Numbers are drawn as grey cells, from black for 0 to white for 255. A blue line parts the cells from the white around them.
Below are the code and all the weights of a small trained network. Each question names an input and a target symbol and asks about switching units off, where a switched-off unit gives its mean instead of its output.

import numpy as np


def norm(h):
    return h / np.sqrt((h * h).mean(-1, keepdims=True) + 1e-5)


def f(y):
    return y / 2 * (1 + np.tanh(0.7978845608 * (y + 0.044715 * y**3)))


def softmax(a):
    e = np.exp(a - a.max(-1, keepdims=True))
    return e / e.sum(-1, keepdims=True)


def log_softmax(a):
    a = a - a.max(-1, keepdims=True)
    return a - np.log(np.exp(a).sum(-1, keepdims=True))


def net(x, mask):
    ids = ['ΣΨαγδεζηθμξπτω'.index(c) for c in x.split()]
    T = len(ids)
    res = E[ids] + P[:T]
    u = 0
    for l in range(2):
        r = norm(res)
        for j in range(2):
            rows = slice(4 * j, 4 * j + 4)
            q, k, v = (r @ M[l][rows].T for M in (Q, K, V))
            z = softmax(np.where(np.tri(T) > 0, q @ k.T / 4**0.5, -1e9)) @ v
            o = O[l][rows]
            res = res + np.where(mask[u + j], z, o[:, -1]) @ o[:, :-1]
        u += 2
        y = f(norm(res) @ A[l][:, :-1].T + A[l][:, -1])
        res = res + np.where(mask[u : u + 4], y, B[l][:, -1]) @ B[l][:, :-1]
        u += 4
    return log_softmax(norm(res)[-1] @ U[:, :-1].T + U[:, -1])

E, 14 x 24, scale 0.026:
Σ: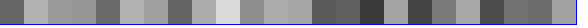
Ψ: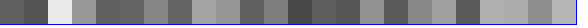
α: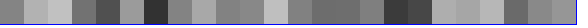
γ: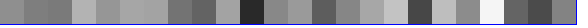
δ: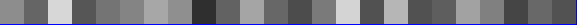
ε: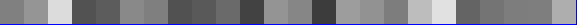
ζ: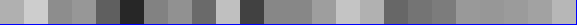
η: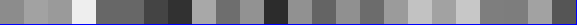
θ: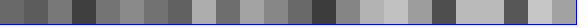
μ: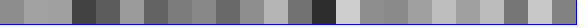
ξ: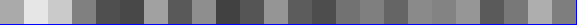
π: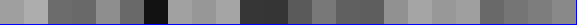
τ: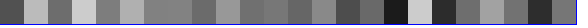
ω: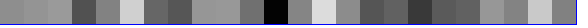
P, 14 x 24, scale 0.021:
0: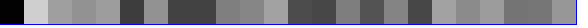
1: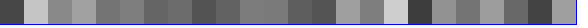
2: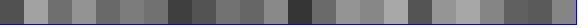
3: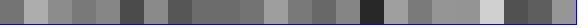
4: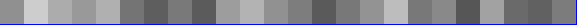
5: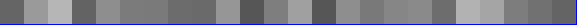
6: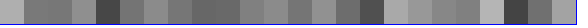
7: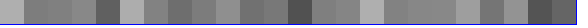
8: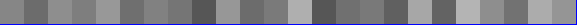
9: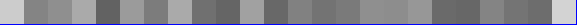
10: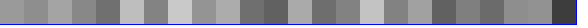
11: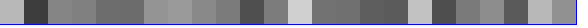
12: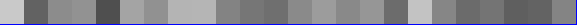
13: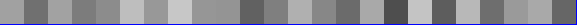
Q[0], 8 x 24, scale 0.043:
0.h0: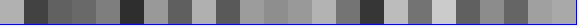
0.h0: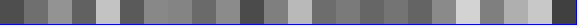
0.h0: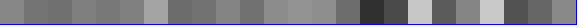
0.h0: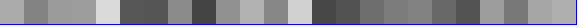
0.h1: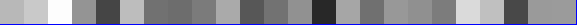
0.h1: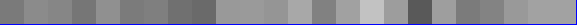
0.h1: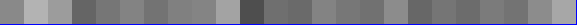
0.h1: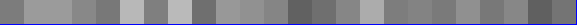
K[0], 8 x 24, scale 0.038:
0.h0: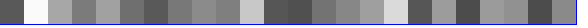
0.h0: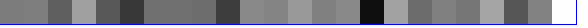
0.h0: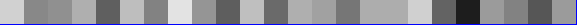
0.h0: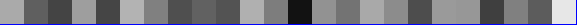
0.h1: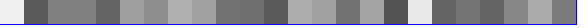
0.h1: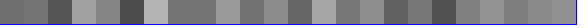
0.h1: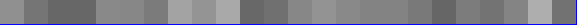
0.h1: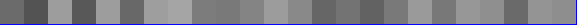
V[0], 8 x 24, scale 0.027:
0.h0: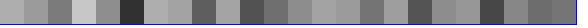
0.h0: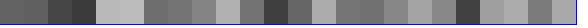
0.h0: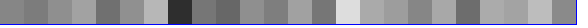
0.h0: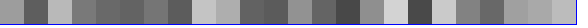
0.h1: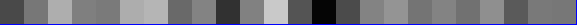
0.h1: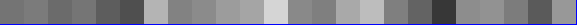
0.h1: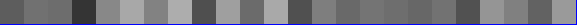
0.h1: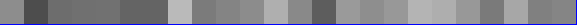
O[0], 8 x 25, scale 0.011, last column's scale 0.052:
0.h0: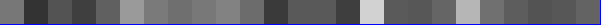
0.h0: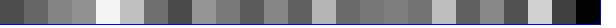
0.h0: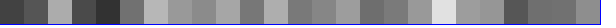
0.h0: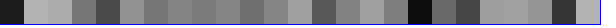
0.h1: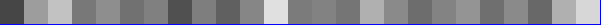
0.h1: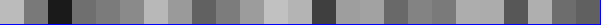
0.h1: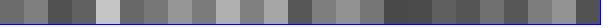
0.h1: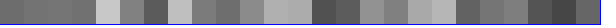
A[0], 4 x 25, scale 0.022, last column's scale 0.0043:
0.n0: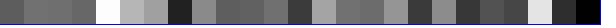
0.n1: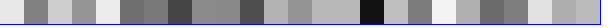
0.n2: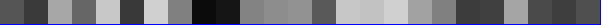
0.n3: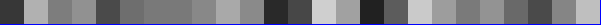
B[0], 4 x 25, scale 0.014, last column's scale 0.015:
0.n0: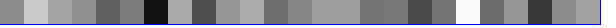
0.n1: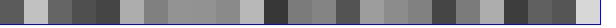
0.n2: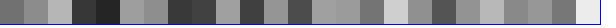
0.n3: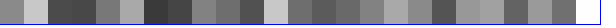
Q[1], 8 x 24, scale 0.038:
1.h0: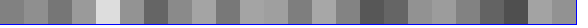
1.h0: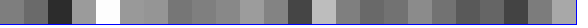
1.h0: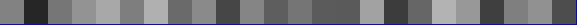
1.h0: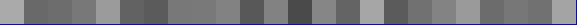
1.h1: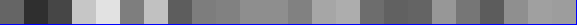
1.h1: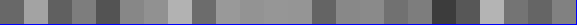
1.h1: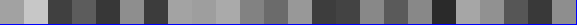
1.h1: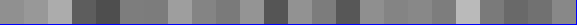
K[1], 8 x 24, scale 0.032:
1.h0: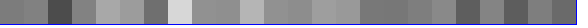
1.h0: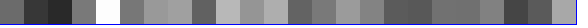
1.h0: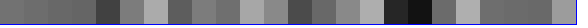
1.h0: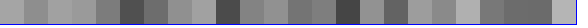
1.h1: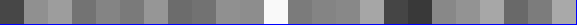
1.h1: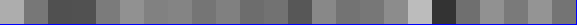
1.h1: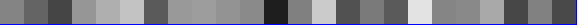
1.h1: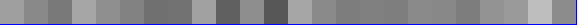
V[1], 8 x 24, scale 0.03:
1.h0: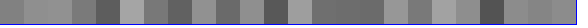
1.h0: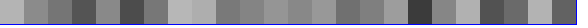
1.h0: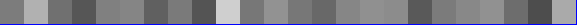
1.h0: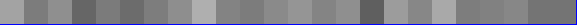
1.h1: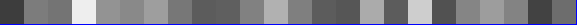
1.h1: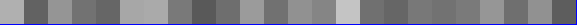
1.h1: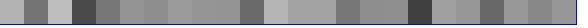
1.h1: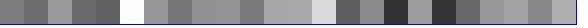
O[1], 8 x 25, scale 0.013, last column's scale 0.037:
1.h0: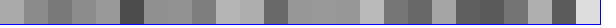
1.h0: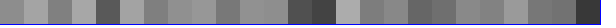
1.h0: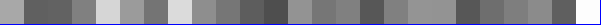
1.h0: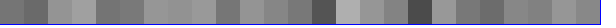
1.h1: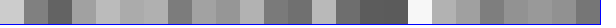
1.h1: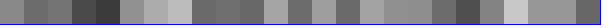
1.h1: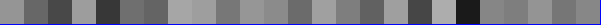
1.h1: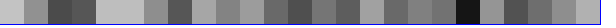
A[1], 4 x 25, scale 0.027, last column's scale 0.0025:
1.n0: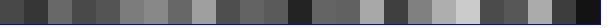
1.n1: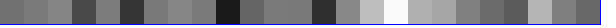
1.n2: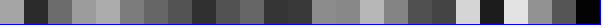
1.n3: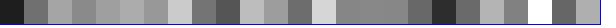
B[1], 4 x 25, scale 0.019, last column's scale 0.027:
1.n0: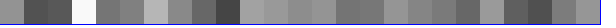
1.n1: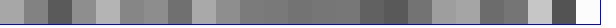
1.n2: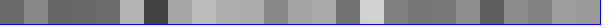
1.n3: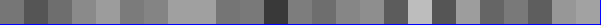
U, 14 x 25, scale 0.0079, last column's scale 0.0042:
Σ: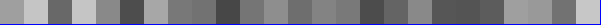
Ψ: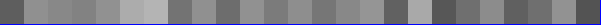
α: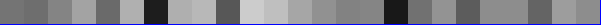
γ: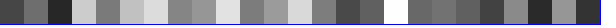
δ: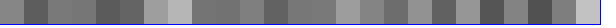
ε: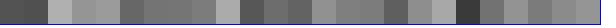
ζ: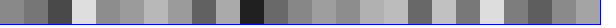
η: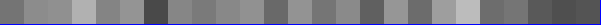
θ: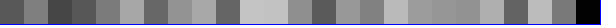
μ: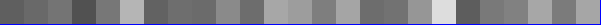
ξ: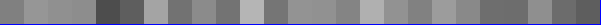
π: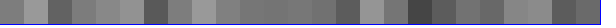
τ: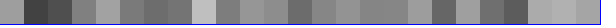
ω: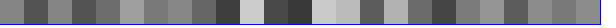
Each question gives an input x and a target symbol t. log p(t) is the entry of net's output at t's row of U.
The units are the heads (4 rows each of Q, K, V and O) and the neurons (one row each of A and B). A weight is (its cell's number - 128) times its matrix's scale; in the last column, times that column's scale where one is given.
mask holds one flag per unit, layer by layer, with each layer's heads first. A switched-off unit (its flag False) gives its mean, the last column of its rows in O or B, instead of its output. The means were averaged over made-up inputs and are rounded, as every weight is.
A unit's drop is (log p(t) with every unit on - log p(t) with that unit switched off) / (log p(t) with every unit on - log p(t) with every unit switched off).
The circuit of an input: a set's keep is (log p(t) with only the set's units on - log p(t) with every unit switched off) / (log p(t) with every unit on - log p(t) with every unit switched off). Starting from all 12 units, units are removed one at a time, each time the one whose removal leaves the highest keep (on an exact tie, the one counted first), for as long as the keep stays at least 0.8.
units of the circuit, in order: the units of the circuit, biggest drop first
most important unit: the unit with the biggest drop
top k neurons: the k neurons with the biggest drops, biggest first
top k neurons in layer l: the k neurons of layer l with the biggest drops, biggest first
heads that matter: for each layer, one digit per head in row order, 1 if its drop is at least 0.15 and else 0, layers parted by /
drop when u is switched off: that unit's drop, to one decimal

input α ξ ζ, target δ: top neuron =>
[0.n3]
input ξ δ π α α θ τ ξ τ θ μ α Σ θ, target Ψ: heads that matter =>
10 / 01
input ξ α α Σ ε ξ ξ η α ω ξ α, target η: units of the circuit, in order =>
[0.h0, 0.n0]
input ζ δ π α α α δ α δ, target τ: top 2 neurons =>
[1.n1, 1.n2]
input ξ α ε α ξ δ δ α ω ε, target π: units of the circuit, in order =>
[0.h1, 0.n3, 1.h1]
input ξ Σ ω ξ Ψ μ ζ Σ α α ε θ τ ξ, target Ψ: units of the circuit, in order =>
[0.h0, 0.n1, 1.h1]
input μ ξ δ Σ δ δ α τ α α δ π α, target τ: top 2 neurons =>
[0.n3, 0.n1]
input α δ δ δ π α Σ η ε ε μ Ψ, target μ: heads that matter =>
00 / 00
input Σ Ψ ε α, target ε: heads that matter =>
10 / 00
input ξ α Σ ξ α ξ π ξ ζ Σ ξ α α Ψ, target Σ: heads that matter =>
10 / 00
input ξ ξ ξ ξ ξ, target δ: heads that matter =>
10 / 00
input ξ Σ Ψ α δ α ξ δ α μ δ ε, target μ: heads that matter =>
01 / 00
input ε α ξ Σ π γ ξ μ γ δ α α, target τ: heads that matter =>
10 / 00
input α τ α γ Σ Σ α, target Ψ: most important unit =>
0.h0
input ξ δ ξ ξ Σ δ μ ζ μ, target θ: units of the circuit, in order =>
[0.h0, 0.n3]
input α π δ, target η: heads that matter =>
01 / 01
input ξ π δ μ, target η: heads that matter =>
01 / 01
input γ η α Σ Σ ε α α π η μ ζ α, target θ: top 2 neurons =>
[0.n3, 0.n1]
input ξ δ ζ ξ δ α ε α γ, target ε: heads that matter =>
01 / 00
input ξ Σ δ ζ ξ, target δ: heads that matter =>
01 / 01
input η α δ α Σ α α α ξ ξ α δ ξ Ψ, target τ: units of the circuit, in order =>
[0.h0]
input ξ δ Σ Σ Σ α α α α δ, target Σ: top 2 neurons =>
[0.n1, 1.n2]
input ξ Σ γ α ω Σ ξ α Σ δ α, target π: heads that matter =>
11 / 01
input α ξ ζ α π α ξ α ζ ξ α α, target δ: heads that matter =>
00 / 00
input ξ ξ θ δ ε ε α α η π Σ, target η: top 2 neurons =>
[0.n3, 0.n2]
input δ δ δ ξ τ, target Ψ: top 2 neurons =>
[0.n1, 1.n1]
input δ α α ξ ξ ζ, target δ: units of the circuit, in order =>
[0.h0]
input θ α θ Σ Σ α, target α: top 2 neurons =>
[0.n2, 1.n1]
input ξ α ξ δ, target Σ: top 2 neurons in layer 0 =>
[0.n1, 0.n0]
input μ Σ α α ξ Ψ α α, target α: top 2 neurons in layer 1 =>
[1.n3, 1.n1]
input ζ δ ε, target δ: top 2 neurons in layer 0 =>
[0.n3, 0.n2]
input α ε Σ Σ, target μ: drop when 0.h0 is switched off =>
0.4
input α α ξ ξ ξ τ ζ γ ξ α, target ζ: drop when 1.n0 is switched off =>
0.6
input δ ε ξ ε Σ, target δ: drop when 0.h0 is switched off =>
1.4
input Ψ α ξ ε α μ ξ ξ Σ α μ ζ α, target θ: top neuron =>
[0.n3]
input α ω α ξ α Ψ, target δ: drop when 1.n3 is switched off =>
-0.1
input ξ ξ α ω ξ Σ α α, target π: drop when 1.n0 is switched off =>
0.0
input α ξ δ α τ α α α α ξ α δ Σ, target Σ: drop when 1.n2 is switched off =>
0.1
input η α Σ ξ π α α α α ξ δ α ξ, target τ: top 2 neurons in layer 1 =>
[1.n1, 1.n2]
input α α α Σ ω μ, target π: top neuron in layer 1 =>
[1.n2]
